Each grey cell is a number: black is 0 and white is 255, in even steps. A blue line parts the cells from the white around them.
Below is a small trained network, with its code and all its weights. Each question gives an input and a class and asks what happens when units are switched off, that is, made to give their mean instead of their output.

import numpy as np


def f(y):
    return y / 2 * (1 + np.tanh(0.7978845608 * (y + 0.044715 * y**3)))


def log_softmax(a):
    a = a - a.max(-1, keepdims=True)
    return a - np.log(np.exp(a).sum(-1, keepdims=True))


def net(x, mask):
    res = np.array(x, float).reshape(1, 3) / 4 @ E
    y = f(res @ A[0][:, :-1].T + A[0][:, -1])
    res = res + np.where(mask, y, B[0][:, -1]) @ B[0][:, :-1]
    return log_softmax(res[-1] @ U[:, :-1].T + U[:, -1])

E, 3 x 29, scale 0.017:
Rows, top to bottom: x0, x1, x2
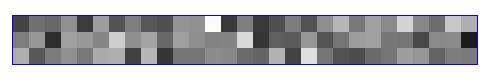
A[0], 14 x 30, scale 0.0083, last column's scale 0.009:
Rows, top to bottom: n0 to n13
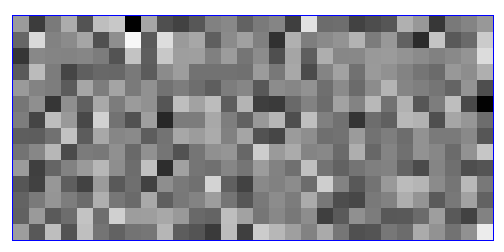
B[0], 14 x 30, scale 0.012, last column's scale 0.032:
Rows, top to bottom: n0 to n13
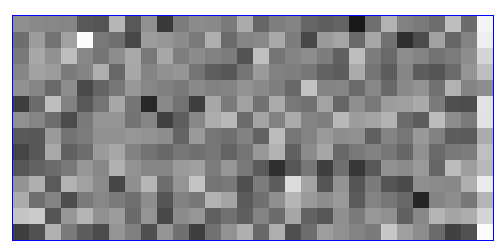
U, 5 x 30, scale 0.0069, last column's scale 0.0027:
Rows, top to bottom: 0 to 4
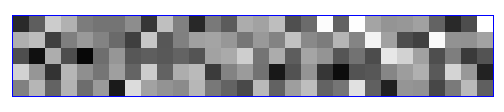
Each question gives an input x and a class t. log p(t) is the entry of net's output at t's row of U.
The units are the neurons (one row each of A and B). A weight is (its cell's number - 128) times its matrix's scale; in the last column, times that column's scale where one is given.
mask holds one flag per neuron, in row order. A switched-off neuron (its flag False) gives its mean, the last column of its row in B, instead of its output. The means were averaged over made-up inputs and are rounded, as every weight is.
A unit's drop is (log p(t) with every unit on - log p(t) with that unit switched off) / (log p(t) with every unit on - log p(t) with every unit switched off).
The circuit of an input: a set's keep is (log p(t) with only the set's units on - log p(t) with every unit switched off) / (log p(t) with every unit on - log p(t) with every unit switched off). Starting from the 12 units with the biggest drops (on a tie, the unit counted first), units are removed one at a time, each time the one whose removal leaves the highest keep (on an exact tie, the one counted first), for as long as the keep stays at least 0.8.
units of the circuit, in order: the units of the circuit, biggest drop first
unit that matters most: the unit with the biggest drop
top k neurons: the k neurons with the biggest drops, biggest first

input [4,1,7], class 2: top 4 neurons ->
n1, n12, n0, n5
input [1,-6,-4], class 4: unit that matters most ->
n10
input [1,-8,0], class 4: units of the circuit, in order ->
n10, n1
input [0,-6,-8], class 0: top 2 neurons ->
n13, n12
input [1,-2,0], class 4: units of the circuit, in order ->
n5, n1, n0
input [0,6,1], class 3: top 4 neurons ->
n13, n12, n6, n9
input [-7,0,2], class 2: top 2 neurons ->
n13, n10
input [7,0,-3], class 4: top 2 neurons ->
n10, n13
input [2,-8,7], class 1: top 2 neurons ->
n10, n6
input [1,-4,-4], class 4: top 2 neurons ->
n5, n10
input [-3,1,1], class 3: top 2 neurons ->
n5, n6
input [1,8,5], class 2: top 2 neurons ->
n5, n10
